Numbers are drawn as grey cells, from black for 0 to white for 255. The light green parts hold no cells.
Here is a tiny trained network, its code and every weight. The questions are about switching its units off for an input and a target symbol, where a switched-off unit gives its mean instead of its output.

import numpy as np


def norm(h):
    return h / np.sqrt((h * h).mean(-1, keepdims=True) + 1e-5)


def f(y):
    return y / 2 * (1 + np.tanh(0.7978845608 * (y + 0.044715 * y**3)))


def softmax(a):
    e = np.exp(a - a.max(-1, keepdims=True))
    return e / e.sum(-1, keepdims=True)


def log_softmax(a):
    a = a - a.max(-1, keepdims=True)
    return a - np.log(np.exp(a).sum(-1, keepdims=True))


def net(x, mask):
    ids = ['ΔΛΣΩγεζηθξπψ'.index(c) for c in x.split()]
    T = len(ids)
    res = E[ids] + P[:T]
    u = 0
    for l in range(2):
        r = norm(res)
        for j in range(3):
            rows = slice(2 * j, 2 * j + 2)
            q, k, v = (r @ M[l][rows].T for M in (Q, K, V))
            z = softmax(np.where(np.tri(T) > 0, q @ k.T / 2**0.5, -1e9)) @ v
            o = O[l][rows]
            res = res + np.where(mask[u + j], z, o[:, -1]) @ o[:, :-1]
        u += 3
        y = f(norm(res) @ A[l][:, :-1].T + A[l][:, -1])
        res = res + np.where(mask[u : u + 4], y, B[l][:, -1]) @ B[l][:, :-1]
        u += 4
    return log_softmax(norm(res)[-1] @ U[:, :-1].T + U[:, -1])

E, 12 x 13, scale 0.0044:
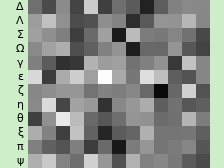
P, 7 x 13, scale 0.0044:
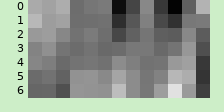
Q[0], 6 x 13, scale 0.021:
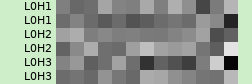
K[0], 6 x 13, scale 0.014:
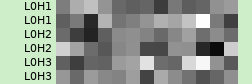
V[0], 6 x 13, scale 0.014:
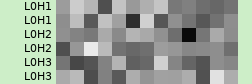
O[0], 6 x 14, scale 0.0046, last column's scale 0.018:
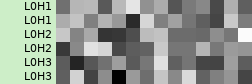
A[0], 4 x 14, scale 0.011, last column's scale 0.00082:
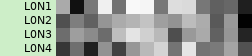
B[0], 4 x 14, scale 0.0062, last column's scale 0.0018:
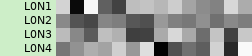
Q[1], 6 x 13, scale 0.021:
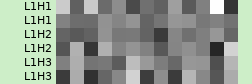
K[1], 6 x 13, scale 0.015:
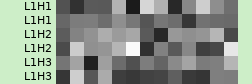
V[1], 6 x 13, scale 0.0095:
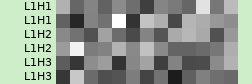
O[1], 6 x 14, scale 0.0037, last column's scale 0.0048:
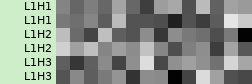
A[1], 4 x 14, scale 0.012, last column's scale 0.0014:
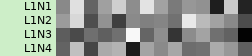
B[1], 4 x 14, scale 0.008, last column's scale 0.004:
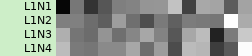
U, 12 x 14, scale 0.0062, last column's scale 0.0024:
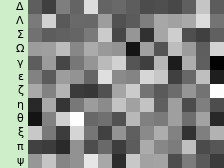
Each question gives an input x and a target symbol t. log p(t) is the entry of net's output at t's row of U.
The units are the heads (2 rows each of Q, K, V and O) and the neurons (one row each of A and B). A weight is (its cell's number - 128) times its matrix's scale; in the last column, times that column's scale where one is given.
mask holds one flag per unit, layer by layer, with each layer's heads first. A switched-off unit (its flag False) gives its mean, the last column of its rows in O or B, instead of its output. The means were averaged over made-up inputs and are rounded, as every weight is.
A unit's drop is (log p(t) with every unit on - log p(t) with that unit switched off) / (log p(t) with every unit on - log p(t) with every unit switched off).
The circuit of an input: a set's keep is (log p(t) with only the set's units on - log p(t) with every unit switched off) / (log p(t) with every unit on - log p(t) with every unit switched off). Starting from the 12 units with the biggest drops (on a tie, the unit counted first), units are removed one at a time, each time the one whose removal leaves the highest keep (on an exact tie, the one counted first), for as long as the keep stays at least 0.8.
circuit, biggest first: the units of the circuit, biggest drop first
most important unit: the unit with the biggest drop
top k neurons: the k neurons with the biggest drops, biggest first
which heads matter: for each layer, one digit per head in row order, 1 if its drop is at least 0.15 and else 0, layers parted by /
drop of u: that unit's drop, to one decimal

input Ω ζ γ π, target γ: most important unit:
L0H3
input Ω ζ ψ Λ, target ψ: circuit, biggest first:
L0H1; L0N3
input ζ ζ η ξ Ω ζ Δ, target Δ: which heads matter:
001 / 100
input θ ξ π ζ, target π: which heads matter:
100 / 010
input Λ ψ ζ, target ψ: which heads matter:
100 / 001
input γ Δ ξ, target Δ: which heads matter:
011 / 100
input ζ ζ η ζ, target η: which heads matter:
100 / 000
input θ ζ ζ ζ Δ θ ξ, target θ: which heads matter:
010 / 000
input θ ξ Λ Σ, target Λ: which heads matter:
001 / 000
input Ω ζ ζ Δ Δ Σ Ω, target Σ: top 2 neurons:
L1N3; L0N4
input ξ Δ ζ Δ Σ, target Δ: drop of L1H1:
0.4
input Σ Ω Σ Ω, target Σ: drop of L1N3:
0.3
